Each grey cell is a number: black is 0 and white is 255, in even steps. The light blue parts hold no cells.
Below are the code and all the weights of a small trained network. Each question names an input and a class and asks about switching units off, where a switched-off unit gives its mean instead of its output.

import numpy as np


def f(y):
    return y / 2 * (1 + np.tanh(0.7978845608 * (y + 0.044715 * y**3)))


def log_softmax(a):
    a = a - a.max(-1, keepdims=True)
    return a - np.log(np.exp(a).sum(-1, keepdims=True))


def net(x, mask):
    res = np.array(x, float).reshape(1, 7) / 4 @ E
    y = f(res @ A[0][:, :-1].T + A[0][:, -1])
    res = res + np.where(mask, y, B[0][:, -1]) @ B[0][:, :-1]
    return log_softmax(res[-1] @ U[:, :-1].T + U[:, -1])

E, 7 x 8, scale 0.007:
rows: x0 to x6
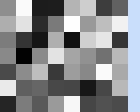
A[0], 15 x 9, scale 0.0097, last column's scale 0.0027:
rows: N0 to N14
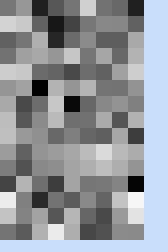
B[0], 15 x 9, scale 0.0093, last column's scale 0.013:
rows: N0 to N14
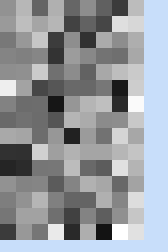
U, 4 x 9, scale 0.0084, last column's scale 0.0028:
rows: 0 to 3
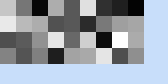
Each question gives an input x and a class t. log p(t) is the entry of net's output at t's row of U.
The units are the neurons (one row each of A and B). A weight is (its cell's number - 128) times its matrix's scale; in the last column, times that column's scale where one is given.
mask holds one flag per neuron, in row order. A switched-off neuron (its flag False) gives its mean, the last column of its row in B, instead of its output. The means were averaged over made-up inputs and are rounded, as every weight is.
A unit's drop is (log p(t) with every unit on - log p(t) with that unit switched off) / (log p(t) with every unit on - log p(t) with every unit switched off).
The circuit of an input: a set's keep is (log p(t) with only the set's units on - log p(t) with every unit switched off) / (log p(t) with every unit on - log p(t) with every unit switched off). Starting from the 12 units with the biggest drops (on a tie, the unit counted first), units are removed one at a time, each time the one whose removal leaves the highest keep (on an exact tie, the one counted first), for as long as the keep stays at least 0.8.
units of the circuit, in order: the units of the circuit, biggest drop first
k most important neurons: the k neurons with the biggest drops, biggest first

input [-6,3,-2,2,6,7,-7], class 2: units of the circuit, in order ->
(N9)
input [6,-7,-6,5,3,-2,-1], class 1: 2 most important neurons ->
(N2 N9)
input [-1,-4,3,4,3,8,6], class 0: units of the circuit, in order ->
(N9 N4)
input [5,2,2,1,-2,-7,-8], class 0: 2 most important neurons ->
(N5 N0)
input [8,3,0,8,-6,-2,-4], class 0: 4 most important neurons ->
(N0 N5 N2 N1)
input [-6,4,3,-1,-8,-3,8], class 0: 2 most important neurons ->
(N5 N9)
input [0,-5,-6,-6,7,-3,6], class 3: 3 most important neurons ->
(N1 N11 N14)
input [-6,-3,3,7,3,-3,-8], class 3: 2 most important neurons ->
(N6 N1)
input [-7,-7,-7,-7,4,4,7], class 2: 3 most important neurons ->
(N14 N5 N6)
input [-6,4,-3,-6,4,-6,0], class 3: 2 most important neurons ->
(N14 N1)
